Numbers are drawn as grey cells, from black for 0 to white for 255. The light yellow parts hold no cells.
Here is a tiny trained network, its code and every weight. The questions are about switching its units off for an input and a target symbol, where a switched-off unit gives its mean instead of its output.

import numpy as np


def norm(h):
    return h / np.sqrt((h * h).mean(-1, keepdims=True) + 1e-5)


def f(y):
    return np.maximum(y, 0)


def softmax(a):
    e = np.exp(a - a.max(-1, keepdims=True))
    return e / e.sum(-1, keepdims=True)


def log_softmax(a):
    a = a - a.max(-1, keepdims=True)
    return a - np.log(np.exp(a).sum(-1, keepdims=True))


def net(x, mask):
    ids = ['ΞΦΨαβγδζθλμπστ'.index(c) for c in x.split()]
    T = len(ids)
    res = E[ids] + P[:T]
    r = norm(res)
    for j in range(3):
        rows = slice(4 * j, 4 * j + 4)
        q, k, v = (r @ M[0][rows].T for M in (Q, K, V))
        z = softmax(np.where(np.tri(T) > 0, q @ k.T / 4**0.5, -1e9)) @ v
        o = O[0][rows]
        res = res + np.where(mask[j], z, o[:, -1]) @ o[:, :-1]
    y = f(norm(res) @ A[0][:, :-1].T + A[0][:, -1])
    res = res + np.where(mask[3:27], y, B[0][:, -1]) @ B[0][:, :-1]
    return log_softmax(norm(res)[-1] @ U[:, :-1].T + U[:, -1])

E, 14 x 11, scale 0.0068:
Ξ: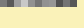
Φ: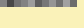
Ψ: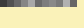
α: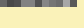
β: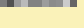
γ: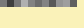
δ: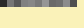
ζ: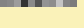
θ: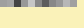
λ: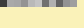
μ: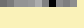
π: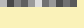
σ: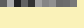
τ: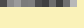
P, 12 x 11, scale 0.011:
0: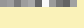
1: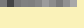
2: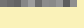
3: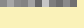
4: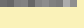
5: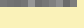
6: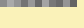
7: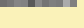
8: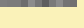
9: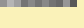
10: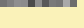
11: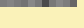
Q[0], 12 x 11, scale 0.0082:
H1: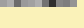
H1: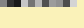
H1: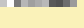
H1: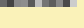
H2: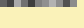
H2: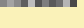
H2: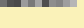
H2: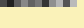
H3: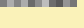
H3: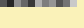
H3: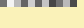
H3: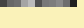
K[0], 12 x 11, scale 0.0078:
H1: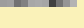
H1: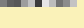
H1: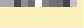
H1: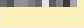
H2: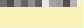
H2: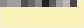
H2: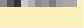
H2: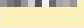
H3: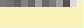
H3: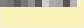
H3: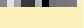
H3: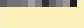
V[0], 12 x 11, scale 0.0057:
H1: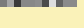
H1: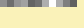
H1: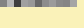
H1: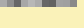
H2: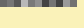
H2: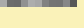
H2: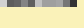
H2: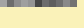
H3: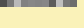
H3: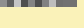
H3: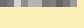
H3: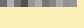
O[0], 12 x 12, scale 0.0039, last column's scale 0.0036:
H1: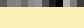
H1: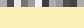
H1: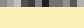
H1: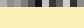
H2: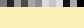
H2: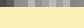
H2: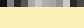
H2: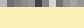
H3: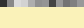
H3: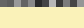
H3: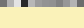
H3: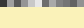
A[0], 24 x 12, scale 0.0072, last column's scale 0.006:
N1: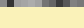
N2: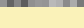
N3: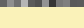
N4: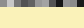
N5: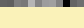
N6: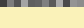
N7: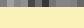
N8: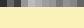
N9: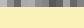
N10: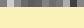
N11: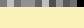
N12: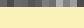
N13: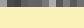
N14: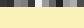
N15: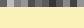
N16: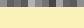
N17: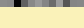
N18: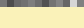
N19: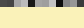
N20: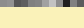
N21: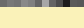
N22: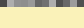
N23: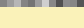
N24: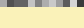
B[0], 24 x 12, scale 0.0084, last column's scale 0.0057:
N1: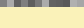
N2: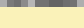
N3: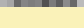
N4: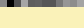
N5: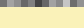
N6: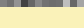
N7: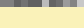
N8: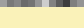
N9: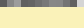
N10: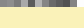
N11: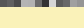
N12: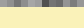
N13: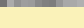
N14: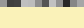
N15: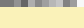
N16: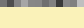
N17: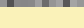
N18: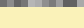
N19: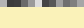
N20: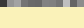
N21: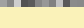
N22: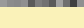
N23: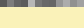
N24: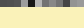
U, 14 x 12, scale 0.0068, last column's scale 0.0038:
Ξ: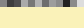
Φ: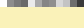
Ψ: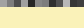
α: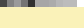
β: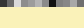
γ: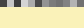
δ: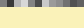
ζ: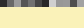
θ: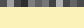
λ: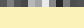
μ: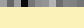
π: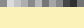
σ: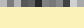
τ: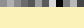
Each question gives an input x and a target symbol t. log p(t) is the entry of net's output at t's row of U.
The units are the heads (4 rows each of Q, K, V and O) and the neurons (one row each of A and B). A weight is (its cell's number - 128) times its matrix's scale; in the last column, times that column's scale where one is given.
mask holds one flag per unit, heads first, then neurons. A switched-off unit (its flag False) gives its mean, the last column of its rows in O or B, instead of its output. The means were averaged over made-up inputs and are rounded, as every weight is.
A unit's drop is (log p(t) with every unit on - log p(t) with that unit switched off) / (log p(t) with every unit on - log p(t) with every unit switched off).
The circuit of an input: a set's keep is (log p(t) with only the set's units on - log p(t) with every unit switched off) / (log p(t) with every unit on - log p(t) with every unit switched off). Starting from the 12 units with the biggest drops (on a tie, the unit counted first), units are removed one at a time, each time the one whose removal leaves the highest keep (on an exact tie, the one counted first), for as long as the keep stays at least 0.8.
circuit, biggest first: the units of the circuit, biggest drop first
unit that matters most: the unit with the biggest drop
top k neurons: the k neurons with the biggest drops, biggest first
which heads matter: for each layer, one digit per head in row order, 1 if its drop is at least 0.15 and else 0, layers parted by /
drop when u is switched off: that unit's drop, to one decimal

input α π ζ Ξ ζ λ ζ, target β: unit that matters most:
H3
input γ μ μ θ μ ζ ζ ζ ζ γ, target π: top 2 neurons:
[N15; N10]
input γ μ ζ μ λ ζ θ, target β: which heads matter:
101
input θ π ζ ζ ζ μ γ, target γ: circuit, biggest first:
[H1; N11]
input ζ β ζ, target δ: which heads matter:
111
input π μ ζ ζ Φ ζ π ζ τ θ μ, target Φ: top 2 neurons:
[N15; N3]
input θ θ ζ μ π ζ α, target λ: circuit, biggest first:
[H2; N8]
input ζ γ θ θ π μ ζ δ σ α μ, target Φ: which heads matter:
110
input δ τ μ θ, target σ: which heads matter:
010
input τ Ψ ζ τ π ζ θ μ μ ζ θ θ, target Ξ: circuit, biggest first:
[H2; N24]
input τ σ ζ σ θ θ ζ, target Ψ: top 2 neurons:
[N4; N10]
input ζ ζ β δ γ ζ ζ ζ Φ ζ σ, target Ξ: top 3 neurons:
[N14; N19; N10]
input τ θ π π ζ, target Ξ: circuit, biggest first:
[H1; N24]
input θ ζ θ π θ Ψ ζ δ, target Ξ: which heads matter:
000
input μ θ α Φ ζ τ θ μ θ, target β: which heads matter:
111
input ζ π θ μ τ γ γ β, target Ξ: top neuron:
[N19]
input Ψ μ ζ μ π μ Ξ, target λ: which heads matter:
010
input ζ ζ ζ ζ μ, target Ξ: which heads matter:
000
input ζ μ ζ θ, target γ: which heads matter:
101
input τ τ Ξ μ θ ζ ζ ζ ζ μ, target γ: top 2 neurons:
[N11; N15]
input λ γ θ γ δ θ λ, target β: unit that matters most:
H1
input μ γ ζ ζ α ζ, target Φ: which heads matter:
111
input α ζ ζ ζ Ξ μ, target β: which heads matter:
001
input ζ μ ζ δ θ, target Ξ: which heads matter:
010
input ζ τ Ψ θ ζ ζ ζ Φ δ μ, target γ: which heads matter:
100
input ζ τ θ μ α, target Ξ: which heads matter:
100
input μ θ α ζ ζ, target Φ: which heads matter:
110
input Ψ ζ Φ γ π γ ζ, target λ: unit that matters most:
H2
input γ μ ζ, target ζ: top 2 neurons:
[N5; N10]
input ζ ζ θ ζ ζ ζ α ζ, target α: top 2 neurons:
[N15; N7]
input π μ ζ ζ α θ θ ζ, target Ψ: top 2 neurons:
[N15; N7]
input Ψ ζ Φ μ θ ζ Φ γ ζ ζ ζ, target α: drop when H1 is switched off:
0.2
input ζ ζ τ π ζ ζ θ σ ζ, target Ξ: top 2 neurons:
[N17; N16]
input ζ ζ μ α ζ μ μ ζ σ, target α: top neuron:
[N7]
